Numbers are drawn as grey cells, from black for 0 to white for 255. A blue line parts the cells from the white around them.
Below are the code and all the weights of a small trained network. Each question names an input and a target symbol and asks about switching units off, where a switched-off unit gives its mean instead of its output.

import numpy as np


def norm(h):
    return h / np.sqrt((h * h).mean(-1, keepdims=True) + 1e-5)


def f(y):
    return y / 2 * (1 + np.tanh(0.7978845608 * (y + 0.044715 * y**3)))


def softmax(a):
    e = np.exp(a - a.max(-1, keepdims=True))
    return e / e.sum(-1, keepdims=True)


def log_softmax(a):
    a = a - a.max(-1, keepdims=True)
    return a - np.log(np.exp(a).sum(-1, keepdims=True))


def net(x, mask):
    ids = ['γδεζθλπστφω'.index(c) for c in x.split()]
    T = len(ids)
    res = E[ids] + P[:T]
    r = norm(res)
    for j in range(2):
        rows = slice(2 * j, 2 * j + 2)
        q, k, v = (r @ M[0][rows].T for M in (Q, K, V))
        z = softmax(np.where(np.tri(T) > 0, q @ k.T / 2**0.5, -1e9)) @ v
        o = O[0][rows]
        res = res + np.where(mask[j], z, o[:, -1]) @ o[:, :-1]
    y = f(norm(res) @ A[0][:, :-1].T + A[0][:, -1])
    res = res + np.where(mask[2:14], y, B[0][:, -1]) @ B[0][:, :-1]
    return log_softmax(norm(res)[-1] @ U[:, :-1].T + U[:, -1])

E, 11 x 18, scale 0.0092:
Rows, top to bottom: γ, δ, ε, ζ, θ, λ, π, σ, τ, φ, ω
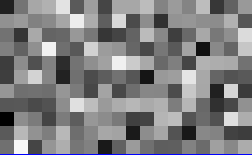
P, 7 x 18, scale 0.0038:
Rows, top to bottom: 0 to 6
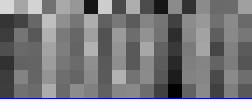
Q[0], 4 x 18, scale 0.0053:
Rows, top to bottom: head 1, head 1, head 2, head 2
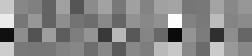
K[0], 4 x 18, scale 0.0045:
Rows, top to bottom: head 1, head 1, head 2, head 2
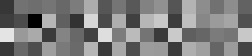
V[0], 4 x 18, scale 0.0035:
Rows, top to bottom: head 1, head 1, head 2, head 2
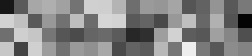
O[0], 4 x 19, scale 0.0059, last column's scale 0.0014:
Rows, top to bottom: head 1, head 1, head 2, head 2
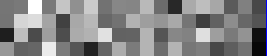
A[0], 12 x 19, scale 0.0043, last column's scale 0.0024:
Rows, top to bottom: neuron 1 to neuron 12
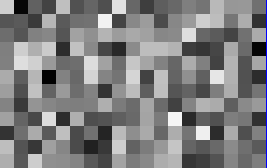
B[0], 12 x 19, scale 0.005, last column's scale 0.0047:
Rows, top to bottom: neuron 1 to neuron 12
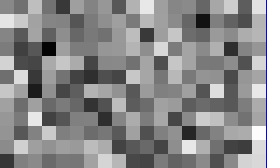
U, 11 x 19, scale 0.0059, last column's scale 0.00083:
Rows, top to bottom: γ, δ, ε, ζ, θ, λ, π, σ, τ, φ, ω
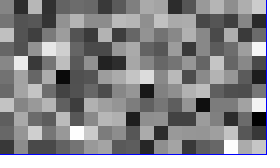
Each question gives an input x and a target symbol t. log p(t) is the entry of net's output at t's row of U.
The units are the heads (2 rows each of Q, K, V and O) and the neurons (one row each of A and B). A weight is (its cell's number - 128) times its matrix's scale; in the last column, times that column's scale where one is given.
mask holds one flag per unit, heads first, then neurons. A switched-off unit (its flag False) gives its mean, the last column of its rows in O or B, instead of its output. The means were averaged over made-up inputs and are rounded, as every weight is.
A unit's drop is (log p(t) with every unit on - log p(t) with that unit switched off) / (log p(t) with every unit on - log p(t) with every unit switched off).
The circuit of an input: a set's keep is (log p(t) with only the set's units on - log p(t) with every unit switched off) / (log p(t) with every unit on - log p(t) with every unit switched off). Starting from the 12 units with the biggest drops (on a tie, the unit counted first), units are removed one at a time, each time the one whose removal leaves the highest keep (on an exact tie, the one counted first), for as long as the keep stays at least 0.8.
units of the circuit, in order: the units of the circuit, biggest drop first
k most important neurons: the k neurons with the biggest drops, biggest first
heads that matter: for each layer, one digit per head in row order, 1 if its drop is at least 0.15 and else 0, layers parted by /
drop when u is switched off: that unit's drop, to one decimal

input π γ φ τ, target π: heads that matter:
11
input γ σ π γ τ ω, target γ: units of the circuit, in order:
head 1; neuron 1; neuron 11
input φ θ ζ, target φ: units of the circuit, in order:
head 1; head 2
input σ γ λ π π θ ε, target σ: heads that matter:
01
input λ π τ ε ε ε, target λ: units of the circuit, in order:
head 2
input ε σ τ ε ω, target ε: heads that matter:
10
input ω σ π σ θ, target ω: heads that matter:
11
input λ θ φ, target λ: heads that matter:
11
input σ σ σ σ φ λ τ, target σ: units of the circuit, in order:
head 2; neuron 7
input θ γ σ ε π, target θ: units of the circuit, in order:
head 2; neuron 6
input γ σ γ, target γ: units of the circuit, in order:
head 1; head 2; neuron 1
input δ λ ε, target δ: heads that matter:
10
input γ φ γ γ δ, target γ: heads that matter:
10
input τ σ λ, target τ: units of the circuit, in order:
head 2; head 1
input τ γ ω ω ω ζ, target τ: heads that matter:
11
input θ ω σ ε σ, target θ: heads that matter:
01
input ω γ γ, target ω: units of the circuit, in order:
head 1; head 2
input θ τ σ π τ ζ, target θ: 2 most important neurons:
neuron 6; neuron 12
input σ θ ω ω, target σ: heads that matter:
01
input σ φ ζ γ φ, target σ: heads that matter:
01
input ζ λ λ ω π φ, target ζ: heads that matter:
11
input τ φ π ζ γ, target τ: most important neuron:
neuron 2
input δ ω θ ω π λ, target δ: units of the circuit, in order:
head 1; neuron 4; neuron 5
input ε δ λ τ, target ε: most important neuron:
neuron 11
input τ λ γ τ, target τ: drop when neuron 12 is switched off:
0.0
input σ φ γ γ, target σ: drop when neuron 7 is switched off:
0.5
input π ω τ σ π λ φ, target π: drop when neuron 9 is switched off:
0.4
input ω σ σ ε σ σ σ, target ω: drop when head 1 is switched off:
0.5
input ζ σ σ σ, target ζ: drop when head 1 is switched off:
0.1
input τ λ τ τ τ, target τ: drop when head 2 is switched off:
0.8
